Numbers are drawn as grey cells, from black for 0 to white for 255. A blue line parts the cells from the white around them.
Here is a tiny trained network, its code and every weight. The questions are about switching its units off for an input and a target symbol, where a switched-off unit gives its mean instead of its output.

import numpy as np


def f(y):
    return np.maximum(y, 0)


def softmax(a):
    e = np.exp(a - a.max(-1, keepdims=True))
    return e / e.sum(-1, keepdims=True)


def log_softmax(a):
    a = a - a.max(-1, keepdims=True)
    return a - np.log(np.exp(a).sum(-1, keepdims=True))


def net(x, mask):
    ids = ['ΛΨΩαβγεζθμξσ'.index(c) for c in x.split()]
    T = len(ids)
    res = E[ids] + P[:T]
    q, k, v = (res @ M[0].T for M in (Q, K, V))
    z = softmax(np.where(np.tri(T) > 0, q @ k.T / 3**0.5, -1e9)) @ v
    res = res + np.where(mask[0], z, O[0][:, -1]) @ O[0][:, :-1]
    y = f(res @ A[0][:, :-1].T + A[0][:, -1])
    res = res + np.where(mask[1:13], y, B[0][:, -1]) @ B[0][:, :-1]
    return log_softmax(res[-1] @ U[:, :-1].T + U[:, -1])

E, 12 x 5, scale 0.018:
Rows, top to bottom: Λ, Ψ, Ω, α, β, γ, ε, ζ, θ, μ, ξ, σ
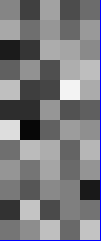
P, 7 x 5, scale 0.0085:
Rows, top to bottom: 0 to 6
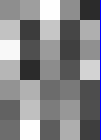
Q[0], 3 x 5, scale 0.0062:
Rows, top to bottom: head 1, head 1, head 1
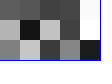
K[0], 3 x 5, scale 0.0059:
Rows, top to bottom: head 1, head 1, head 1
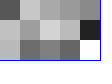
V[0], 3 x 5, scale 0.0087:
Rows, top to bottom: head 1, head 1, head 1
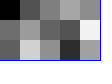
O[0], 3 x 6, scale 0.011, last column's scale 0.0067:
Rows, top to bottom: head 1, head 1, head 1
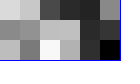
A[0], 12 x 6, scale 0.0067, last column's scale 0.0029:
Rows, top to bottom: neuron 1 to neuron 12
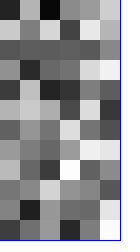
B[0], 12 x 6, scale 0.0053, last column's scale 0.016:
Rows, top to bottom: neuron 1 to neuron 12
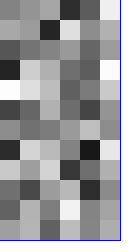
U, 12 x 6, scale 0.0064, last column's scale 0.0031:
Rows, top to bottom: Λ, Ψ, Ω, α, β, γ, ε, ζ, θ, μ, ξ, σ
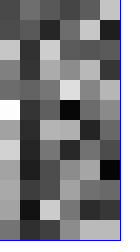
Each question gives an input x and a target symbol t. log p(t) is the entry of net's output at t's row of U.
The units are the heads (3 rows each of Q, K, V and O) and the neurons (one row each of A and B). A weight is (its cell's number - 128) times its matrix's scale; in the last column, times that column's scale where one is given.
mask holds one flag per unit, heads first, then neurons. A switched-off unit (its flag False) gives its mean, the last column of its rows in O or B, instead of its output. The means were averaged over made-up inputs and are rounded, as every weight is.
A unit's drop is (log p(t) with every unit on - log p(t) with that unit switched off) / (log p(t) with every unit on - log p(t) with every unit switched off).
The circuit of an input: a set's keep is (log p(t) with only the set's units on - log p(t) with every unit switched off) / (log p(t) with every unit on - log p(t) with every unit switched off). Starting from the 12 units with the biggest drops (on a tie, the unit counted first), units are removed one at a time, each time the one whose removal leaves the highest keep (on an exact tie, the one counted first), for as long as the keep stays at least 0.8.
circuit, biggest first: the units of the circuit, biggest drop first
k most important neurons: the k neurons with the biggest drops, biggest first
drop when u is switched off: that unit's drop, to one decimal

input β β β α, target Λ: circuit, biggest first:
[head 1; neuron 8; neuron 1; neuron 4]
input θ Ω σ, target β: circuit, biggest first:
[head 1; neuron 2; neuron 1]
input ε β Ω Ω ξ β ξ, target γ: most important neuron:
[neuron 5]
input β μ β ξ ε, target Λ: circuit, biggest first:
[head 1; neuron 4; neuron 8]
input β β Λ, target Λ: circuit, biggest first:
[head 1; neuron 4]
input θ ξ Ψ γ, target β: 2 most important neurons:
[neuron 11; neuron 1]
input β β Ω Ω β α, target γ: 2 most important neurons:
[neuron 5; neuron 4]
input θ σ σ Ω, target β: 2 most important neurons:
[neuron 11; neuron 1]
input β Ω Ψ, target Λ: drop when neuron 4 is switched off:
0.3
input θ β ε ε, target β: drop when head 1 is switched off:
0.3
